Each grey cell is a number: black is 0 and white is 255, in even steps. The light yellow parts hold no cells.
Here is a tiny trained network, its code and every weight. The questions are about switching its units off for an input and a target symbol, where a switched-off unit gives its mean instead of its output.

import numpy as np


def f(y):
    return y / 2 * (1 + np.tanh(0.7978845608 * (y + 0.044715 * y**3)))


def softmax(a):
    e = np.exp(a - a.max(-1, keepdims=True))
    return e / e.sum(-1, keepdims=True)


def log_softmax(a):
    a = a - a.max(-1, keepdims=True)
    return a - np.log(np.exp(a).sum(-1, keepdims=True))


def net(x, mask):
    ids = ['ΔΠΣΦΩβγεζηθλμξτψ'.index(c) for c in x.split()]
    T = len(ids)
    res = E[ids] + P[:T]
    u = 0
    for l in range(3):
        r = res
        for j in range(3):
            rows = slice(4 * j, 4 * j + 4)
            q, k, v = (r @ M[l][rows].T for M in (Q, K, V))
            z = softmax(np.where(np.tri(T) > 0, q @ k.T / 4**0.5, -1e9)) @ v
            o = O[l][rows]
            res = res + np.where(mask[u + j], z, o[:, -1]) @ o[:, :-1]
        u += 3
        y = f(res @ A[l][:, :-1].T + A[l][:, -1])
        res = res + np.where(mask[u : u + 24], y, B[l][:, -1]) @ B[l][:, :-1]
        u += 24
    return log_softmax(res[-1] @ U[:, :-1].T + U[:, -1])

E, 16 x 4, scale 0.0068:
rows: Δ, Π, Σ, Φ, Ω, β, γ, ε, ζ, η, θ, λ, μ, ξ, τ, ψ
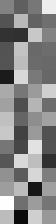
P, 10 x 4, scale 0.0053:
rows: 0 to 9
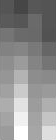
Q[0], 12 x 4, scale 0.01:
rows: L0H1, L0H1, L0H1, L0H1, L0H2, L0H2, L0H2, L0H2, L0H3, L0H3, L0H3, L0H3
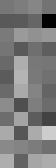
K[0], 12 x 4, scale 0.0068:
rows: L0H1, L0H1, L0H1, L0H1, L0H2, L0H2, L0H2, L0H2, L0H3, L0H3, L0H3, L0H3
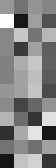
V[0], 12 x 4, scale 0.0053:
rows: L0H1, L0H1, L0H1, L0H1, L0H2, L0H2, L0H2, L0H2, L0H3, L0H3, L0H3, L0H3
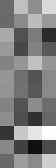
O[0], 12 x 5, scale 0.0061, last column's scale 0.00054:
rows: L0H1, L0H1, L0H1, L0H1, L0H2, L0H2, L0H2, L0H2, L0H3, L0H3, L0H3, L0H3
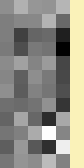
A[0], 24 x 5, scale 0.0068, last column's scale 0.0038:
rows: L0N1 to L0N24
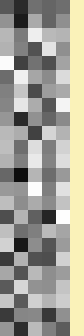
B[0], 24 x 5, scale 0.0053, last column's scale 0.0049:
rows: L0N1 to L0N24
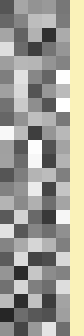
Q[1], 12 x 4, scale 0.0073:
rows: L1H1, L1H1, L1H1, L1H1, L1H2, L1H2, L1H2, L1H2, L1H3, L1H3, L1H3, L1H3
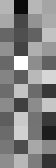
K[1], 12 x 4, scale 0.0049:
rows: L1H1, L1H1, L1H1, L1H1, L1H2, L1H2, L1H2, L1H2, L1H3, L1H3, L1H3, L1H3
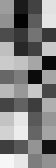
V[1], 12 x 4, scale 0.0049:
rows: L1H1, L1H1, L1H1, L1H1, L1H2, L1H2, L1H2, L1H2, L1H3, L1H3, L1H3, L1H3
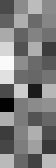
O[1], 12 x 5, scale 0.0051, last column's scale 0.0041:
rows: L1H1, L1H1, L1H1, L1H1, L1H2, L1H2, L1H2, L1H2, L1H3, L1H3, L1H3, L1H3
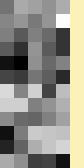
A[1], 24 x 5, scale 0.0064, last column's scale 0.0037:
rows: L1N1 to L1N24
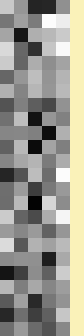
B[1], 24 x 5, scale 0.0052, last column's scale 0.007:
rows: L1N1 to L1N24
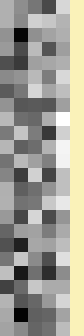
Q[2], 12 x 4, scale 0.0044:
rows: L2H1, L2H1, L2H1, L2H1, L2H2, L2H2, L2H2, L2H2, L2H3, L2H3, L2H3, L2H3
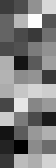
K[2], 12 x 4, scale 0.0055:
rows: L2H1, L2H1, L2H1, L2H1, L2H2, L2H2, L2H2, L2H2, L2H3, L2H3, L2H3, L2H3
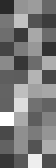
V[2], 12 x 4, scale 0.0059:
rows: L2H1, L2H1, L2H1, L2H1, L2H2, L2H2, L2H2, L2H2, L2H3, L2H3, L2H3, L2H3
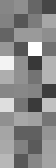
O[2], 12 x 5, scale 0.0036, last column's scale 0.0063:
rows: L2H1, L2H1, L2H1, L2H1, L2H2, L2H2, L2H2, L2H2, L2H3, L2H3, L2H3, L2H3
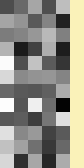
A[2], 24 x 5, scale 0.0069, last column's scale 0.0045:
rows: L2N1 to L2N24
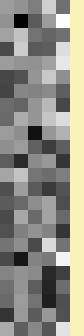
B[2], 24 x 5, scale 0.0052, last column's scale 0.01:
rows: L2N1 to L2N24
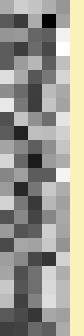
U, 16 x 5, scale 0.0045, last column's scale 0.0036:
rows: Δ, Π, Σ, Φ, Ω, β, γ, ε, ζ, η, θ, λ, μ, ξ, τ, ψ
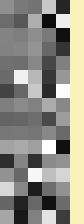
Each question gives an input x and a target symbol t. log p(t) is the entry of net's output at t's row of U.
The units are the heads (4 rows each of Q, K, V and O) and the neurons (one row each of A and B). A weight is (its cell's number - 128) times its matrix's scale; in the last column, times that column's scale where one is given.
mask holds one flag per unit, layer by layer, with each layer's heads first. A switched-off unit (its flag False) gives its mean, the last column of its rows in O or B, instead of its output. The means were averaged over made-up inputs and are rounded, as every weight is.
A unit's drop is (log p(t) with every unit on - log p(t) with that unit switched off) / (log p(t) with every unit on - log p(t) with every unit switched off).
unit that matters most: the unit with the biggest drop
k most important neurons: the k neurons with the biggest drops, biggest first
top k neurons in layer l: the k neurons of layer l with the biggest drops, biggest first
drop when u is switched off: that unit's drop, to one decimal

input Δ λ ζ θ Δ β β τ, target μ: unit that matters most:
L0H3
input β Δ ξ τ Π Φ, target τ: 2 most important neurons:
(L1N23; L2N2)
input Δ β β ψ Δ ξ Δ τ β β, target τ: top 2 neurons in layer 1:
(L1N23; L1N20)
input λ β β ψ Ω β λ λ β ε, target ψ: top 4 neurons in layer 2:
(L2N12; L2N8; L2N15; L2N17)
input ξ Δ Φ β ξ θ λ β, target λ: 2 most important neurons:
(L0N6; L0N8)
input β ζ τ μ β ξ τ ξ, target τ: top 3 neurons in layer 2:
(L2N2; L2N24; L2N10)
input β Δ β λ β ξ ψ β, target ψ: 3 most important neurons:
(L2N10; L0N22; L0N11)
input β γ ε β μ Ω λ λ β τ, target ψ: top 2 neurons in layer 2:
(L2N12; L2N8)
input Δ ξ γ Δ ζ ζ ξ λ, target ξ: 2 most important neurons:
(L0N10; L2N21)
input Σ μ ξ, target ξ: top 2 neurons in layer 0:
(L0N10; L0N13)
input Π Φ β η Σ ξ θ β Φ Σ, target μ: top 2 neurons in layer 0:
(L0N16; L0N19)
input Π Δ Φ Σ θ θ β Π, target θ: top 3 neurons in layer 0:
(L0N11; L0N12; L0N22)
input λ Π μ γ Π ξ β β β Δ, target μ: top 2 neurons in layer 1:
(L1N7; L1N21)
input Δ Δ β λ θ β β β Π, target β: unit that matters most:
L0H1
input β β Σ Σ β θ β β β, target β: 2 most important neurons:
(L0N6; L0N8)
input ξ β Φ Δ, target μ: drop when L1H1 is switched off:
0.1
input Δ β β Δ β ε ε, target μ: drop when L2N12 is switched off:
-0.1
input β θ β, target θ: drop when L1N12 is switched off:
0.0
